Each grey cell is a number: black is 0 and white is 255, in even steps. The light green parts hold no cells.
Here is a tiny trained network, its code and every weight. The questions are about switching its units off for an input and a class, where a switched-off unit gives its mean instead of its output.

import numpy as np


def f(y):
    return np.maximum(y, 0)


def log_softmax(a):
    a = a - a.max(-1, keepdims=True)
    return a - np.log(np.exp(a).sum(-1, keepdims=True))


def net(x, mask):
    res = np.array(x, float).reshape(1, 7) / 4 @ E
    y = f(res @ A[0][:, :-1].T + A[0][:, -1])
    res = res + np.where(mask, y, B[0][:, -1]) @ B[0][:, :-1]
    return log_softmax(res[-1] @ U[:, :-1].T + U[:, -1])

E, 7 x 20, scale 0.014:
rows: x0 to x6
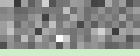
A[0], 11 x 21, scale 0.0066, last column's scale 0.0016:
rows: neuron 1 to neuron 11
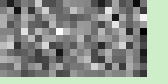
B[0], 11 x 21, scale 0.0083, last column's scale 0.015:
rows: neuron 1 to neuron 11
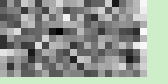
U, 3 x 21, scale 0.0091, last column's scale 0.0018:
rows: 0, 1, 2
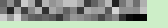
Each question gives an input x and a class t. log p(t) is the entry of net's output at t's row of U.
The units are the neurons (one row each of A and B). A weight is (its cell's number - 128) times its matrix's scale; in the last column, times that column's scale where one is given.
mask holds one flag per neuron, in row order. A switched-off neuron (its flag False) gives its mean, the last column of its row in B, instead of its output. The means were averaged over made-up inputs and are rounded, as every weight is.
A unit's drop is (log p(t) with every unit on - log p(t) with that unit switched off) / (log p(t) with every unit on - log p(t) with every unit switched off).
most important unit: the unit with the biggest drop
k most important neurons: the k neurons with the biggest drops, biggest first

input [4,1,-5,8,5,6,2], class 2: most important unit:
neuron 5
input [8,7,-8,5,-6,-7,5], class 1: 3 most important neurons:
[neuron 7; neuron 2; neuron 5]
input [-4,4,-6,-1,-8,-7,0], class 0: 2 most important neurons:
[neuron 1; neuron 5]
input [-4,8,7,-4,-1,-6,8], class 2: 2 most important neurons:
[neuron 7; neuron 2]
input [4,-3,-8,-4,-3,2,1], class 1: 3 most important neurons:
[neuron 7; neuron 3; neuron 2]
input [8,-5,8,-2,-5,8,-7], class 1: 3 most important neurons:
[neuron 7; neuron 2; neuron 8]
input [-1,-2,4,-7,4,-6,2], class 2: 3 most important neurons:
[neuron 1; neuron 8; neuron 9]
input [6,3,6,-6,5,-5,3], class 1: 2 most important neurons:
[neuron 7; neuron 1]
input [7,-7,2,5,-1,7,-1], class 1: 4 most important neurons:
[neuron 7; neuron 2; neuron 8; neuron 9]
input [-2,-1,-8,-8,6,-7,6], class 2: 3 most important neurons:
[neuron 1; neuron 8; neuron 9]
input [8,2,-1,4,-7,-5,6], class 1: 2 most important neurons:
[neuron 7; neuron 2]
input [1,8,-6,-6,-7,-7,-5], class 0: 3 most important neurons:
[neuron 1; neuron 5; neuron 4]
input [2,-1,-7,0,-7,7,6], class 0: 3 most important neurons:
[neuron 1; neuron 8; neuron 9]
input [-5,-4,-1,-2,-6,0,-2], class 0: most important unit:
neuron 1
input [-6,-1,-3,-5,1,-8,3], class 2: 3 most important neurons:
[neuron 7; neuron 8; neuron 2]
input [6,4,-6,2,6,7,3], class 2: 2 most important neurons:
[neuron 5; neuron 1]
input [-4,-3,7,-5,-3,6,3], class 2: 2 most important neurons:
[neuron 5; neuron 7]
